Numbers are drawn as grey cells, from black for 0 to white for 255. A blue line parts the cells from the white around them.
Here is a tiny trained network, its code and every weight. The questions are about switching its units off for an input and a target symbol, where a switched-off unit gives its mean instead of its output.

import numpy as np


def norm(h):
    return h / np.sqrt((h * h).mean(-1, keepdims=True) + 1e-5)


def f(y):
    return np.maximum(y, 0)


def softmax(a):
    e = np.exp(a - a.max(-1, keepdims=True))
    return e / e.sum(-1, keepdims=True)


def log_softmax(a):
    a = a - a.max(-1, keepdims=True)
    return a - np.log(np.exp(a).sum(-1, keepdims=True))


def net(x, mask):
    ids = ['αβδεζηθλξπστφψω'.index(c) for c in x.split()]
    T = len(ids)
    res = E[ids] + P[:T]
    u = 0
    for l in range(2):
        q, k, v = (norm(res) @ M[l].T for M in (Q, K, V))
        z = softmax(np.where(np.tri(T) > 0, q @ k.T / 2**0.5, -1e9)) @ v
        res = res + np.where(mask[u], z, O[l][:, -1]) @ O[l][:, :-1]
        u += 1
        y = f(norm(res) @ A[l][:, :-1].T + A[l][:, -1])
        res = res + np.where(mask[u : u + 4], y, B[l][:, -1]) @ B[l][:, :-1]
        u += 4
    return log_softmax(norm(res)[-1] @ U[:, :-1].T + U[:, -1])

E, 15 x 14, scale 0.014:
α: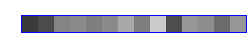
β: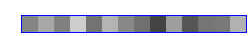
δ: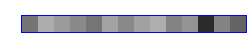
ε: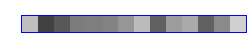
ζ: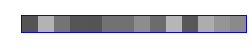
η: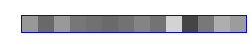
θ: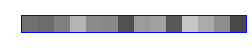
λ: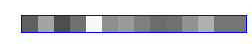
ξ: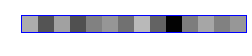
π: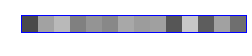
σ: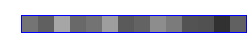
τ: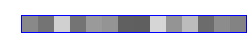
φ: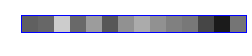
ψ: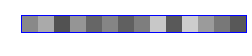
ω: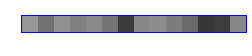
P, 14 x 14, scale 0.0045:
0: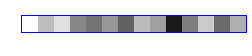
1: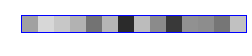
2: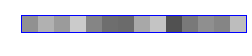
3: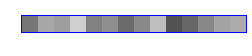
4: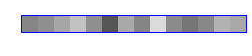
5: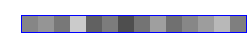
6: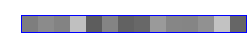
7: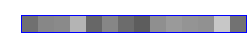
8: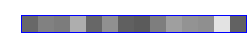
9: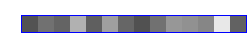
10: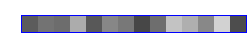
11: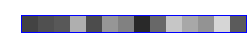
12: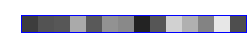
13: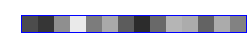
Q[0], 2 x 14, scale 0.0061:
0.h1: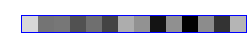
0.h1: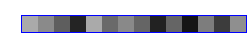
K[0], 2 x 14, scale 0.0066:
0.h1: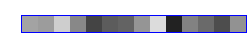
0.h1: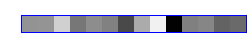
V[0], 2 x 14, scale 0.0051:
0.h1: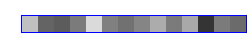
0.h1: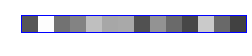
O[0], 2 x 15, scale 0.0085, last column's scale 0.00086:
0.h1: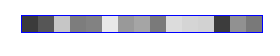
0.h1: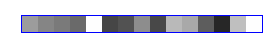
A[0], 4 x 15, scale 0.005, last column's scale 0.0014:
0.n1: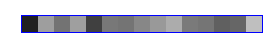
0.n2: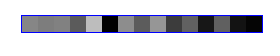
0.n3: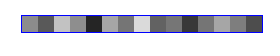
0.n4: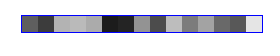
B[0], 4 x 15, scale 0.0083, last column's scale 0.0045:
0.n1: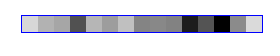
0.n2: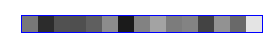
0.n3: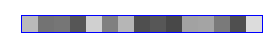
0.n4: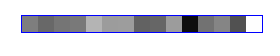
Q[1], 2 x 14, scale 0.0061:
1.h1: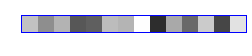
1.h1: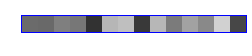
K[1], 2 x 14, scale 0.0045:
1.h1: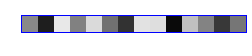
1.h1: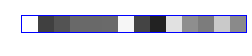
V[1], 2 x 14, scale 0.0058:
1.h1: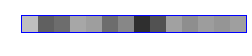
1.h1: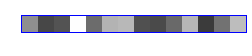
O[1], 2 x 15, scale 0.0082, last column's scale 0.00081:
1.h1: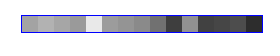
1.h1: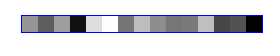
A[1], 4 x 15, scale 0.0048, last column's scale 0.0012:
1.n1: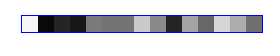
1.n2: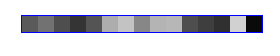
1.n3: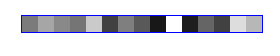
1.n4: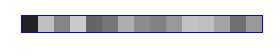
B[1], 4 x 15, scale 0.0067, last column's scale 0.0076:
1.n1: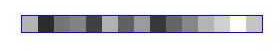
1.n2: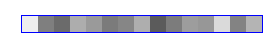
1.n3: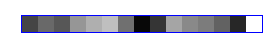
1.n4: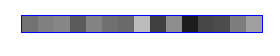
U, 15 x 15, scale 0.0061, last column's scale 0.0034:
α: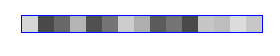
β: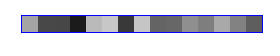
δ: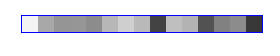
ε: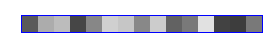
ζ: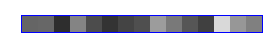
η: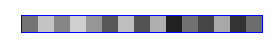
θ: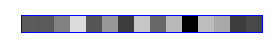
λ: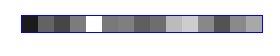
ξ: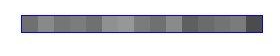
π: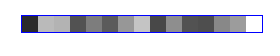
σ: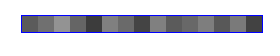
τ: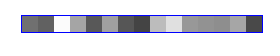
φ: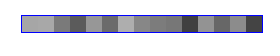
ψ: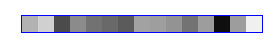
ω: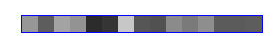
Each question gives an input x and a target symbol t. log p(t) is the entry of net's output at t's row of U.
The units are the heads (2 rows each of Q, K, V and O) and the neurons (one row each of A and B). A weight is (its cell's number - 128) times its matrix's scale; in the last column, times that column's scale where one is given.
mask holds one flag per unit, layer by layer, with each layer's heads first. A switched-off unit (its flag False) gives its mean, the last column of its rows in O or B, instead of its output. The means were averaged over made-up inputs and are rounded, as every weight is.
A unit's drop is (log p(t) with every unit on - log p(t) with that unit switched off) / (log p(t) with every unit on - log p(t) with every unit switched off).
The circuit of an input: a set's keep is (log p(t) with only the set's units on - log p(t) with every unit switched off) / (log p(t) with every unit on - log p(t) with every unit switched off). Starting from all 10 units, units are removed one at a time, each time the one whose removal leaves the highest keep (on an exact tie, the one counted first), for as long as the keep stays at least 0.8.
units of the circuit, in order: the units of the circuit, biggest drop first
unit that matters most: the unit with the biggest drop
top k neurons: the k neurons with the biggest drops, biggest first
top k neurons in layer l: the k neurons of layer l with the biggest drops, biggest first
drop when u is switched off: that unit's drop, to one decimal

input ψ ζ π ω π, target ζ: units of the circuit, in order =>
[0.h1; 0.n2]
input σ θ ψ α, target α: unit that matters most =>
1.n2
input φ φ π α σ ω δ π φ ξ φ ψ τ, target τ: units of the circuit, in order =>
[1.n3; 0.h1; 0.n3]
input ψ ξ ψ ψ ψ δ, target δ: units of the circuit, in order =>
[1.n2; 0.h1; 0.n1]
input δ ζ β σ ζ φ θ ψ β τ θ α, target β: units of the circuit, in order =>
[0.h1; 1.h1; 0.n1; 0.n2]
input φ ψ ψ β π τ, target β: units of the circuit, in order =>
[0.h1; 1.h1; 0.n2]
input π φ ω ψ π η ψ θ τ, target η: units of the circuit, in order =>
[1.h1; 0.h1]
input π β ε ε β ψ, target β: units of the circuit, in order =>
[1.h1; 0.h1; 1.n1]
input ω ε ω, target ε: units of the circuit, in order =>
[0.h1; 0.n3]
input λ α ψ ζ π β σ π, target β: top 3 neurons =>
[0.n1; 0.n2; 1.n1]
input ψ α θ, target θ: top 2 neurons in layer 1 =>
[1.n3; 1.n4]
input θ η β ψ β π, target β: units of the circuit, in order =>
[0.h1; 1.h1; 0.n2]
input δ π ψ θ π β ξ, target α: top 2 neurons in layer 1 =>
[1.n1; 1.n3]
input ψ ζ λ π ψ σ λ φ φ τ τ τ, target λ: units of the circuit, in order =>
[0.h1]
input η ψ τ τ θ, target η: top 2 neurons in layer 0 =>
[0.n3; 0.n2]
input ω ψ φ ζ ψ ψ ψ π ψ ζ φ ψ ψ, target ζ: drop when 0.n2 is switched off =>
0.1
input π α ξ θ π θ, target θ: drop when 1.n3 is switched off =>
0.3
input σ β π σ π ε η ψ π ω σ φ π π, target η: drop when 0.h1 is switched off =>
0.5
